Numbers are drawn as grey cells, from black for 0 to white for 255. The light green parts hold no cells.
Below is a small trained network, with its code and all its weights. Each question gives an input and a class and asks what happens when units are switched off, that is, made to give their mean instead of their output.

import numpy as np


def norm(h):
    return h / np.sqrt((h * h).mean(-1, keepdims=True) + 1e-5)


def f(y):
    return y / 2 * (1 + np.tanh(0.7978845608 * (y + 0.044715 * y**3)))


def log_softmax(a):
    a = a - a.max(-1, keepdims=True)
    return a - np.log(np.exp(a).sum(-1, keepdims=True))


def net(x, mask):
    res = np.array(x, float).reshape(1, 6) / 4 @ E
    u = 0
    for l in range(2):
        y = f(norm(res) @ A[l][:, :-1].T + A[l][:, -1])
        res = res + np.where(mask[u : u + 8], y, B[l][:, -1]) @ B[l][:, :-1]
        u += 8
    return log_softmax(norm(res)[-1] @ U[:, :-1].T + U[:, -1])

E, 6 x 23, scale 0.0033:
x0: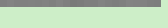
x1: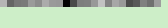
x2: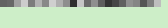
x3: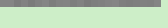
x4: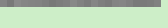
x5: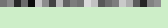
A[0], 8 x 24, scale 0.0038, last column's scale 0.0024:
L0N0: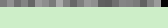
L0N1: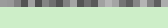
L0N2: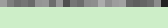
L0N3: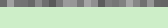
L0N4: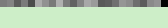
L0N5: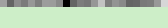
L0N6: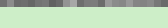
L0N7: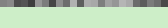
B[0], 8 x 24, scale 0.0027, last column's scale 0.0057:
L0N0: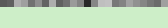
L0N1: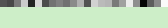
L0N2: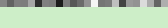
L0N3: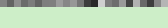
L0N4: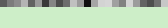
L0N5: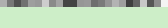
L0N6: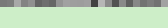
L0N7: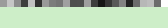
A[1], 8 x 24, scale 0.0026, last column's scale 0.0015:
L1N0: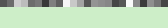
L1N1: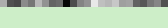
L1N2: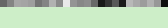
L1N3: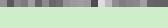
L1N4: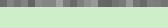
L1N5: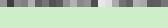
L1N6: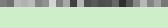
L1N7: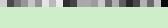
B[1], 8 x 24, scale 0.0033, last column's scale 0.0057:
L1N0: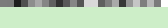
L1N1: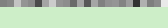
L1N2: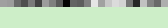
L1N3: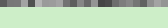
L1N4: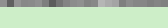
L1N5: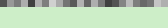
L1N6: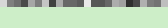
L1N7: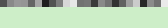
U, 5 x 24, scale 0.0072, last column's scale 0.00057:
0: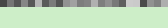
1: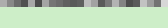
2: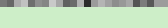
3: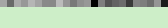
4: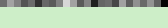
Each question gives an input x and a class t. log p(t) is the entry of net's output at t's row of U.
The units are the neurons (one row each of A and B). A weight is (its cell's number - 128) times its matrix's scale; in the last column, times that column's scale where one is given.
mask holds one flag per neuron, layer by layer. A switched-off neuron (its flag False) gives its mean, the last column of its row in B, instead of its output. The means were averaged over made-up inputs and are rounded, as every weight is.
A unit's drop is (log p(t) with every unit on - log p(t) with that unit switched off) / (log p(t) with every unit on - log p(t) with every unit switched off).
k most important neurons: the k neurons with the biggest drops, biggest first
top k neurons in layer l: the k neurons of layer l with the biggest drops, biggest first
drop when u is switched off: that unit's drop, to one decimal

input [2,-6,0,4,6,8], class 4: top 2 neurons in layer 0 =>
(L0N7, L0N1)
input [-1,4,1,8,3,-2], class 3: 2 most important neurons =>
(L1N7, L0N4)
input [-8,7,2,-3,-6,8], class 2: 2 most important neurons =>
(L0N4, L1N1)
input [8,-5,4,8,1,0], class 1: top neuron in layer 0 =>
(L0N1)
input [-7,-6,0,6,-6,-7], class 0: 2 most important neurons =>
(L0N7, L0N1)
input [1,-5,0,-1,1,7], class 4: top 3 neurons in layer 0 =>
(L0N7, L0N1, L0N3)
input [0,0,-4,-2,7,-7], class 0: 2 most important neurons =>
(L0N1, L1N0)
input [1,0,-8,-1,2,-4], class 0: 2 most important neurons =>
(L0N1, L0N5)
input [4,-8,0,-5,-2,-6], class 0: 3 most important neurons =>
(L0N7, L0N5, L0N1)
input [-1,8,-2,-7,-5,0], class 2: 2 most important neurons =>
(L0N7, L1N0)
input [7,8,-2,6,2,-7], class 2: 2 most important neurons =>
(L0N1, L0N7)
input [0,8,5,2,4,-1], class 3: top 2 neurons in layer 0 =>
(L0N1, L0N4)
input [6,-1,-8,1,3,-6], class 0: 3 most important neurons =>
(L0N1, L0N5, L1N0)
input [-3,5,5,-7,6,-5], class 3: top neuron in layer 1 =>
(L1N7)
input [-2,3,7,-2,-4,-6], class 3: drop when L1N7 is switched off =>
0.2
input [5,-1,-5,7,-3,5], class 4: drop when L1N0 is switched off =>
0.1
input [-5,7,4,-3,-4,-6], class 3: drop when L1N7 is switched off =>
0.2
